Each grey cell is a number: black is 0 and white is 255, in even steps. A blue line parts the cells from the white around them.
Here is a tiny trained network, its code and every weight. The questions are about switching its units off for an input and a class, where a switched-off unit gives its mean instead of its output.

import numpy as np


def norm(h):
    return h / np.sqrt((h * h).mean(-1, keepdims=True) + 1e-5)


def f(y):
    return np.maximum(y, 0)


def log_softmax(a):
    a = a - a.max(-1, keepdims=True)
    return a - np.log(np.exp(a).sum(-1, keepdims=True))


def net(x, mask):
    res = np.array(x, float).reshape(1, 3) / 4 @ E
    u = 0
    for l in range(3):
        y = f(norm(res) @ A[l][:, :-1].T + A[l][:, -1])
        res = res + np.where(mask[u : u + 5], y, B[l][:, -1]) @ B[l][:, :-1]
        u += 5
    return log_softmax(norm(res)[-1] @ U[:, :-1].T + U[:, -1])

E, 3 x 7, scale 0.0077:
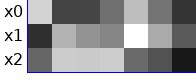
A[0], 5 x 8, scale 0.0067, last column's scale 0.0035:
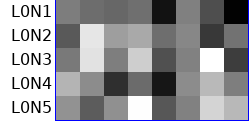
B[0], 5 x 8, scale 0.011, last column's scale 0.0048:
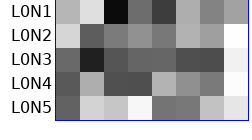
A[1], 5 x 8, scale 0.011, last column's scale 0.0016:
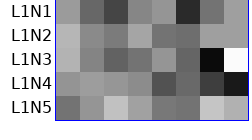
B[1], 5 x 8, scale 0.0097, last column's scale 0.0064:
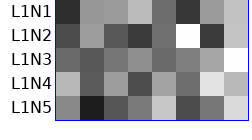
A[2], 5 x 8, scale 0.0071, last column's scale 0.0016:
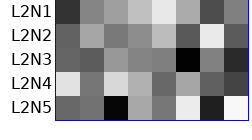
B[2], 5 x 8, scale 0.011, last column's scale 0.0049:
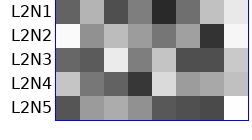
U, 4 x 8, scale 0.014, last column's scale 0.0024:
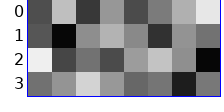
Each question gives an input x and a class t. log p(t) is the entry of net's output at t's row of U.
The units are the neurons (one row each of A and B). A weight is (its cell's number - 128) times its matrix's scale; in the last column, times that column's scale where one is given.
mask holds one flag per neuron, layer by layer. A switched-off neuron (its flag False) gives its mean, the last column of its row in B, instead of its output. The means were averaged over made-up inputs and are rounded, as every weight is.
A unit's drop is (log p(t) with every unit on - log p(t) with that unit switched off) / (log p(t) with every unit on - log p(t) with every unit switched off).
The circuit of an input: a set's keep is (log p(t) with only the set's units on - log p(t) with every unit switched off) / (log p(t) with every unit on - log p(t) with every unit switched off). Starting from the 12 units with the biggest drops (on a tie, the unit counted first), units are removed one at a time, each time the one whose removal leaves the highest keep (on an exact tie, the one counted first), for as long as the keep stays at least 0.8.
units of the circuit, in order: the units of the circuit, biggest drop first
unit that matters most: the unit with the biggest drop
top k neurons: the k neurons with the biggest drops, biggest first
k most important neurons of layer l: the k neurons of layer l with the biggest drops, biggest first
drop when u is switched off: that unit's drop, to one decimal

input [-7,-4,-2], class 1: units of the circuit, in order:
[L1N5]
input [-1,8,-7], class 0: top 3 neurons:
[L2N1; L1N4; L0N2]
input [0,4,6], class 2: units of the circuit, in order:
[L2N4; L0N2]
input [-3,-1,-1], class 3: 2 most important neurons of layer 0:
[L0N4; L0N2]
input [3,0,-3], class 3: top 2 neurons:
[L2N2; L0N3]
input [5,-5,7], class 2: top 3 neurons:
[L1N4; L0N3; L0N4]
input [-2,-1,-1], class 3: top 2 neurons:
[L0N4; L2N2]
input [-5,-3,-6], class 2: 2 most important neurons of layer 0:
[L0N4; L0N5]
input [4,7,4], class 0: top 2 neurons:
[L2N1; L0N3]
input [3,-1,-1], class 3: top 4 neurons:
[L2N2; L0N3; L1N5; L2N3]
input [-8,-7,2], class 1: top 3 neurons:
[L0N3; L1N5; L0N5]
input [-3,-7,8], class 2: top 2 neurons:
[L1N4; L2N4]
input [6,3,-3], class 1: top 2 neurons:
[L0N5; L1N3]
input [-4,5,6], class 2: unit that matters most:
L0N2
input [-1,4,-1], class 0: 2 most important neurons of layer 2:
[L2N1; L2N3]
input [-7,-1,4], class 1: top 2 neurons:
[L1N5; L0N3]
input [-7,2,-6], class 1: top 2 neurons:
[L0N3; L0N2]
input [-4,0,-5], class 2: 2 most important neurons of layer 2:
[L2N2; L2N5]
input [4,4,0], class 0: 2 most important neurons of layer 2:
[L2N1; L2N4]
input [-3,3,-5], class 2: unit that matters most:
L1N2
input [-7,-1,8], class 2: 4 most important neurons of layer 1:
[L1N4; L1N1; L1N3; L1N2]
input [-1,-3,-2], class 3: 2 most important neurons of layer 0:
[L0N5; L0N2]
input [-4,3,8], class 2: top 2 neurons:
[L0N2; L1N4]
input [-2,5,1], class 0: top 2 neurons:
[L2N1; L1N4]
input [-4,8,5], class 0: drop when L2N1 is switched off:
1.5
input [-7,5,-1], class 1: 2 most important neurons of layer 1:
[L1N5; L1N2]
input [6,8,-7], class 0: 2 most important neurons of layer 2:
[L2N1; L2N3]
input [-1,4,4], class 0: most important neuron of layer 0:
[L0N3]
